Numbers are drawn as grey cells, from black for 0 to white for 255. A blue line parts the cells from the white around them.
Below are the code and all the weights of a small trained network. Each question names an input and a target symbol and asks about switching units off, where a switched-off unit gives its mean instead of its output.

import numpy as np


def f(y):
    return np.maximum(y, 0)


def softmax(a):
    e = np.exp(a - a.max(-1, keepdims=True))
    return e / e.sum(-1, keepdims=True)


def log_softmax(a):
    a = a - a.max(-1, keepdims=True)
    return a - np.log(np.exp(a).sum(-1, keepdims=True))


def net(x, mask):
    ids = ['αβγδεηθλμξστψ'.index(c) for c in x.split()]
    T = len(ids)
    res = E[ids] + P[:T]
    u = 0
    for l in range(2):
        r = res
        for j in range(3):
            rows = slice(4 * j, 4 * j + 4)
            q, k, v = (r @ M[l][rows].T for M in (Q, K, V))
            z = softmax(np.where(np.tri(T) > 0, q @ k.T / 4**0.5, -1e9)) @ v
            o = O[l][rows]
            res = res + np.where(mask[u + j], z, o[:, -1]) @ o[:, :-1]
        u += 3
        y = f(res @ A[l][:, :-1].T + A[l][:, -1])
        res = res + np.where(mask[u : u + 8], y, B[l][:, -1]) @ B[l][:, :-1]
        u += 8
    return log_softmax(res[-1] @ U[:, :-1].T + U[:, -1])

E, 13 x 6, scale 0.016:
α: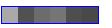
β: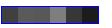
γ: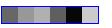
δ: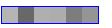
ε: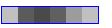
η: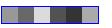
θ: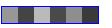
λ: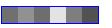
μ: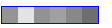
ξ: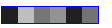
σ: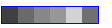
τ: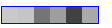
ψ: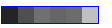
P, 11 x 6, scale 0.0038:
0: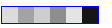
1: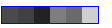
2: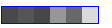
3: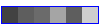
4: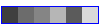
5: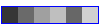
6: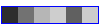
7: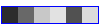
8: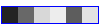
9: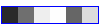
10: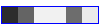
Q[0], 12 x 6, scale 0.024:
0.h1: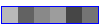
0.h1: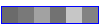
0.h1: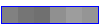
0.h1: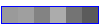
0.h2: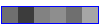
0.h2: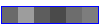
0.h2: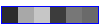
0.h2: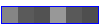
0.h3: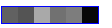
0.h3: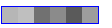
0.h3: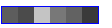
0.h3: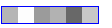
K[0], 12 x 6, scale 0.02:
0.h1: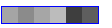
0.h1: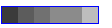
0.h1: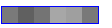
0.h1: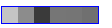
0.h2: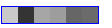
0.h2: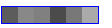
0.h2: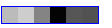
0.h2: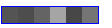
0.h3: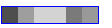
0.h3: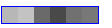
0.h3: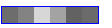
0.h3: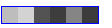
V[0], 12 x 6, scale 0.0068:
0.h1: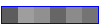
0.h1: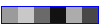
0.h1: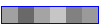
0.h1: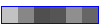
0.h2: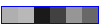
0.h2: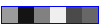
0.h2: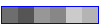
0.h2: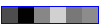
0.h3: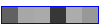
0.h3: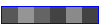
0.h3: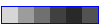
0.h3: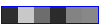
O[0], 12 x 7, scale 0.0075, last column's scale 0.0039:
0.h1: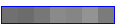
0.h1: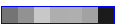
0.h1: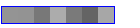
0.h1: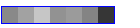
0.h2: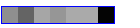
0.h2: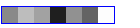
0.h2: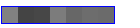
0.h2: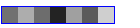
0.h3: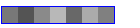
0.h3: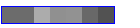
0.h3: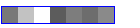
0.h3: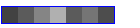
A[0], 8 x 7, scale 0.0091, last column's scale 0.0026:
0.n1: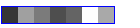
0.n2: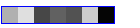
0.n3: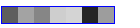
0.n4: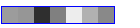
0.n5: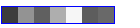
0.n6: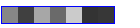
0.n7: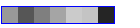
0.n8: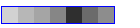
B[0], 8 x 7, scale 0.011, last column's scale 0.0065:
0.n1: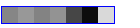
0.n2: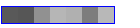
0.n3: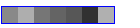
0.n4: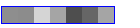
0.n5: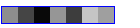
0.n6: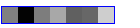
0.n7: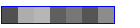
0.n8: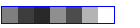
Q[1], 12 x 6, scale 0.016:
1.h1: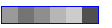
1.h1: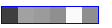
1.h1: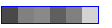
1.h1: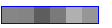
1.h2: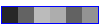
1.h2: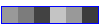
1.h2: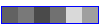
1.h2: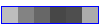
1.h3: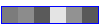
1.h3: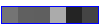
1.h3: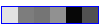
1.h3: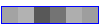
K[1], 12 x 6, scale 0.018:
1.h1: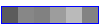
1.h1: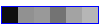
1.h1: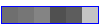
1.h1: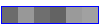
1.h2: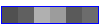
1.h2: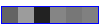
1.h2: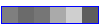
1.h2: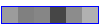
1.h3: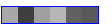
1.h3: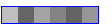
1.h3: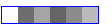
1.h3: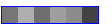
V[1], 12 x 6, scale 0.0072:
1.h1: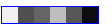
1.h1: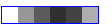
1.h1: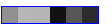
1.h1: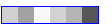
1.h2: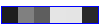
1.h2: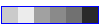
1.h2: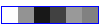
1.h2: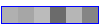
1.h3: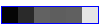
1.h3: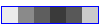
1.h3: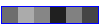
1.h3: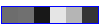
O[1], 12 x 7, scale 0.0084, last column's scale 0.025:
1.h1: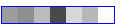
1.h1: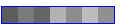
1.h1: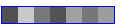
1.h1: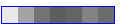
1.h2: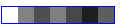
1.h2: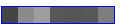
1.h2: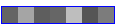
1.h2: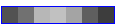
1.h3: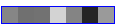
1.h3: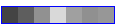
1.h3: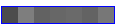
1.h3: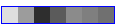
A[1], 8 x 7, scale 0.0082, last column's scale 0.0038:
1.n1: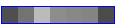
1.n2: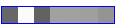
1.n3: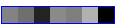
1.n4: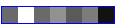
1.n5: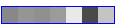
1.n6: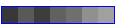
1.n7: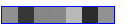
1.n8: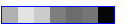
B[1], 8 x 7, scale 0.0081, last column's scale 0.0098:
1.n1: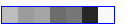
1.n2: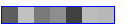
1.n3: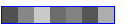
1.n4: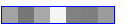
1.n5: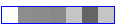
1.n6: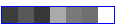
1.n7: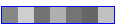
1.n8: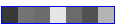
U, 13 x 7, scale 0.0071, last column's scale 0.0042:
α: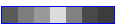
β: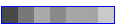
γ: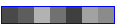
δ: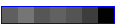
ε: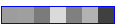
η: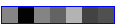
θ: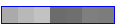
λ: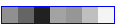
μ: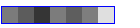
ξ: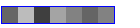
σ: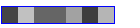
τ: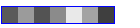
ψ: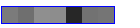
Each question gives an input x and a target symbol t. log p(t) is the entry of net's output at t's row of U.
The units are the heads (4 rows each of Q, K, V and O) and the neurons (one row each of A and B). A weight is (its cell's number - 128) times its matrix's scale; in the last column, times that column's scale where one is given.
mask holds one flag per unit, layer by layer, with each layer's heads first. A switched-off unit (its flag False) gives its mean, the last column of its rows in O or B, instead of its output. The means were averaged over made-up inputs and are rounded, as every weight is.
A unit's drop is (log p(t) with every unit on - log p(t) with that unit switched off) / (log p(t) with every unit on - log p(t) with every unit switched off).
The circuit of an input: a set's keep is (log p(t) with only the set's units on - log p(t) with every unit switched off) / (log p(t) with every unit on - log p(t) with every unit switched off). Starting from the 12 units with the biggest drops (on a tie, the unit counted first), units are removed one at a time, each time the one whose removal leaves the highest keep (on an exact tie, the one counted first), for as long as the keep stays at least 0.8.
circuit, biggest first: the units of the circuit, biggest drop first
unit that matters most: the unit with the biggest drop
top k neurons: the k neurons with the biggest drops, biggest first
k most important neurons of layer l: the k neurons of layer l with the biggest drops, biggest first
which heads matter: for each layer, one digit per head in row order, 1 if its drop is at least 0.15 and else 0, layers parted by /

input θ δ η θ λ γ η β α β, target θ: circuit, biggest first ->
(0.n6, 1.h1, 0.h1)
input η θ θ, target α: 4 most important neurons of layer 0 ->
(0.n8, 0.n1, 0.n3, 0.n4)
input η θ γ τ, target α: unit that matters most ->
1.h3
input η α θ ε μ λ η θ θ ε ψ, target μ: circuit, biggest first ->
(1.h2, 0.h3, 0.n1)
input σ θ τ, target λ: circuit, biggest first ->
(0.n2, 1.h2, 0.n8)
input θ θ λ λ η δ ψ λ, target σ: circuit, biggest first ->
(0.n3, 0.h2)
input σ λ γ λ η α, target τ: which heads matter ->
000 / 010
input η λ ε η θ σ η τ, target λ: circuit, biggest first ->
(1.h2, 0.n2, 0.h3, 0.n5)
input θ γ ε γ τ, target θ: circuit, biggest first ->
(1.h1, 0.n6)
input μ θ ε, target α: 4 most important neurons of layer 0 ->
(0.n4, 0.n7, 0.n1, 0.n6)
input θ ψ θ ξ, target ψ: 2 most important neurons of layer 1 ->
(1.n8, 1.n5)
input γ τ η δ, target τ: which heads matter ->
010 / 010
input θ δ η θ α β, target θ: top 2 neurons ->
(0.n6, 1.n6)
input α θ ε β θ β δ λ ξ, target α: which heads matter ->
100 / 010
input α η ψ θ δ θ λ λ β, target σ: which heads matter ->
011 / 010
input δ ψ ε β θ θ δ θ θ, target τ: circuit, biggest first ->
(0.h3, 1.h2)
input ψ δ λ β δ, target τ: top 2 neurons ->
(0.n3, 0.n4)
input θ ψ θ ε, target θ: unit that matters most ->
0.n4
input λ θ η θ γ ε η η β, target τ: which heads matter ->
111 / 100
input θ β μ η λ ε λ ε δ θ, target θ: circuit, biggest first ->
(0.n6, 1.h1, 1.n6, 0.h3)
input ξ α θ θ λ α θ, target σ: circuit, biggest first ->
(0.h3, 1.h2)
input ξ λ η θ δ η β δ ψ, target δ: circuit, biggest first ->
(0.n1, 1.h2, 0.h1)
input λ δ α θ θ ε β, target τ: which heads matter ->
001 / 100
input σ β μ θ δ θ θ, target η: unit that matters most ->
1.h1
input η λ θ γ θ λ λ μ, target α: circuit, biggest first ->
(1.h3, 0.n8, 0.h3)
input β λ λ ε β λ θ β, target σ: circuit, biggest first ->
(1.h2, 0.h3, 0.h2)
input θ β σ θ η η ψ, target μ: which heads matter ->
001 / 010
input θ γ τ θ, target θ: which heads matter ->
100 / 100
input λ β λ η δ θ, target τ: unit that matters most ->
0.n3
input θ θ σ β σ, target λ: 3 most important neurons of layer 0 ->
(0.n5, 0.n1, 0.n6)
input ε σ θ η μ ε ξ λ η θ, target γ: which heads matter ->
010 / 001
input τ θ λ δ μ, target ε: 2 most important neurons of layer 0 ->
(0.n8, 0.n3)
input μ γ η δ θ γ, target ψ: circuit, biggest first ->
(0.n1, 1.h2, 0.n2)
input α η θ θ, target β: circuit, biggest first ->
(1.h2)
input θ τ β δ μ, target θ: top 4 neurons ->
(0.n6, 1.n6, 0.n3, 0.n5)
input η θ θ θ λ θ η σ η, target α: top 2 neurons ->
(0.n8, 0.n1)
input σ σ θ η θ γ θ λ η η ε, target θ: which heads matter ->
000 / 000
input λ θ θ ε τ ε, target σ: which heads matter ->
000 / 010
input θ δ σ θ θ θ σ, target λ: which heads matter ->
001 / 000
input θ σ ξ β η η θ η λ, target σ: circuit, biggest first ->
(0.h2)
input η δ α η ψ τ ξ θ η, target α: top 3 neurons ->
(0.n8, 1.n1, 0.n1)
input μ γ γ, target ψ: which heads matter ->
110 / 110
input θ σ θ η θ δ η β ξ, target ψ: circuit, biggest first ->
(0.n1, 1.h2)
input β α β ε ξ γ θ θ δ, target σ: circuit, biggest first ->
(0.h2, 1.h1, 0.h3)
